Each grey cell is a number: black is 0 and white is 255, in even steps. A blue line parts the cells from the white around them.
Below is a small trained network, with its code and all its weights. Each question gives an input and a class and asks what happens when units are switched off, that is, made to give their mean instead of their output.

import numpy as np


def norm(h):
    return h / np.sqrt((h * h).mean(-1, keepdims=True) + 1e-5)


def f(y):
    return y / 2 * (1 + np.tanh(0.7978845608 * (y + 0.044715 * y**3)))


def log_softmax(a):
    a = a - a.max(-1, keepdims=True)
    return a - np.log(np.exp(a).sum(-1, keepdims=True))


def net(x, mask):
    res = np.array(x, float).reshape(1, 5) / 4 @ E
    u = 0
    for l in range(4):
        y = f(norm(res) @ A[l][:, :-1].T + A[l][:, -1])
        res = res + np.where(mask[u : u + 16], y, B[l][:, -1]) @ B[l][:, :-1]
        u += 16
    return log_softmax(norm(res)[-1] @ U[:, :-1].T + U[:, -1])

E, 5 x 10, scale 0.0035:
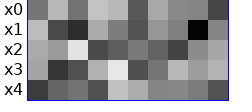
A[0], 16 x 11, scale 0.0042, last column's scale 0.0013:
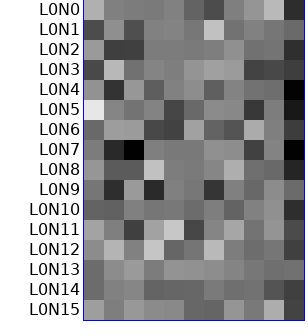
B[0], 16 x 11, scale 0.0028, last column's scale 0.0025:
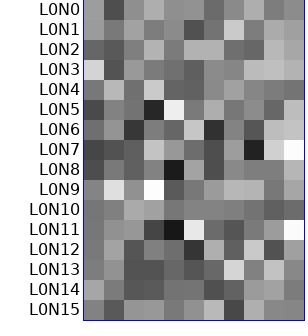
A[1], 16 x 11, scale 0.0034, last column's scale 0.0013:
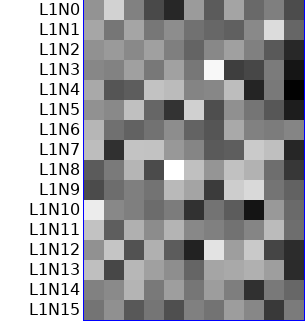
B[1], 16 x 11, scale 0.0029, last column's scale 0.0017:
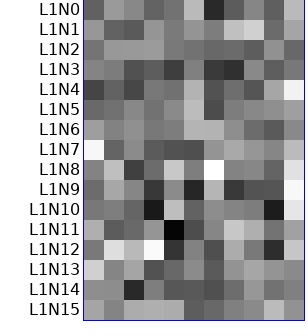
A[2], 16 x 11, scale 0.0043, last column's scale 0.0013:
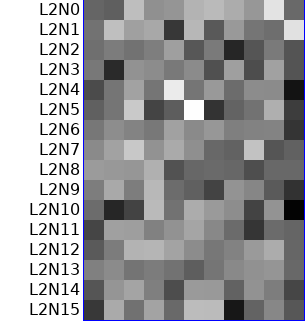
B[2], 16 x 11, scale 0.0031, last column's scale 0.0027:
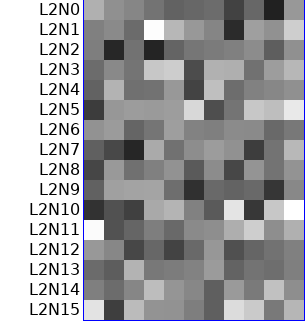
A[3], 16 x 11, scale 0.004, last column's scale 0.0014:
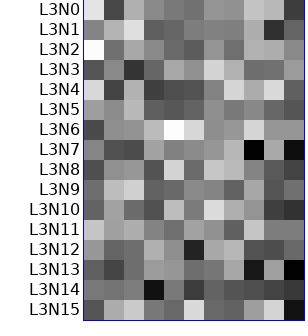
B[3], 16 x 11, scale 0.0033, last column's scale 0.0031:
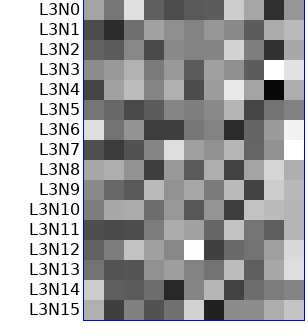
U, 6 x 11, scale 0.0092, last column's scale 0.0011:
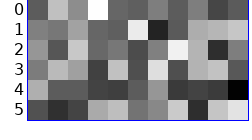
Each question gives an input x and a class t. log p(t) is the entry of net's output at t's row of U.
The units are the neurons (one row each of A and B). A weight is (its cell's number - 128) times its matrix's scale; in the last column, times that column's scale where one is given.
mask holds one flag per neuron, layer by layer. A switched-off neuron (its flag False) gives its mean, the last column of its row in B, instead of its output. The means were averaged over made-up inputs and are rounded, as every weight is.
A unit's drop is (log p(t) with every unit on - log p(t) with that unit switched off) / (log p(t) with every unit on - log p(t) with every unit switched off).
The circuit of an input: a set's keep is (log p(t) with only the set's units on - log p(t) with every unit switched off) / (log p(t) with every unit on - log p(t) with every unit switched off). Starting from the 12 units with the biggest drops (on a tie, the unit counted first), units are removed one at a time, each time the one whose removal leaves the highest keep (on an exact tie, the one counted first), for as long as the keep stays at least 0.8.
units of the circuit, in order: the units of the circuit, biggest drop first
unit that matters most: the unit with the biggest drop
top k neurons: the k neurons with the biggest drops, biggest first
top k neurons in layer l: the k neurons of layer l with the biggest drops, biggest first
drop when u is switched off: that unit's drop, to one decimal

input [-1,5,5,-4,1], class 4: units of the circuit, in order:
[L1N10 L3N14]
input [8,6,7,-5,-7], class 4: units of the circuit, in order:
[L1N10 L2N2]
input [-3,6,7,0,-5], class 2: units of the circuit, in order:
[L3N4 L1N1 L3N0]
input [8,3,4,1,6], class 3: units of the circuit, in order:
[L3N10 L3N8]
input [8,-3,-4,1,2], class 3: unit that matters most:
L1N8
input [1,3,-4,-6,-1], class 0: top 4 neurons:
[L0N12 L1N12 L1N9 L0N11]
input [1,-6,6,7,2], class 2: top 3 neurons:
[L1N7 L0N5 L1N11]
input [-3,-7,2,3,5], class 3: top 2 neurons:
[L1N8 L0N11]
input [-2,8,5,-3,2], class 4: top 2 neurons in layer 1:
[L1N10 L1N3]
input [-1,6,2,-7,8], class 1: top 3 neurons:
[L2N5 L1N9 L1N8]
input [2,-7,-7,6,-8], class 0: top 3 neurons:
[L1N12 L0N3 L2N15]
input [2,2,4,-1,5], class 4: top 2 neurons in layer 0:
[L0N11 L0N5]
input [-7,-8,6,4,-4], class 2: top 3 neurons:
[L1N7 L0N11 L3N4]
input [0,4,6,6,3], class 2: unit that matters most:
L1N7
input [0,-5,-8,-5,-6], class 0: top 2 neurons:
[L0N11 L1N12]
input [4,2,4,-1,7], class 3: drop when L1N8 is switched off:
0.1
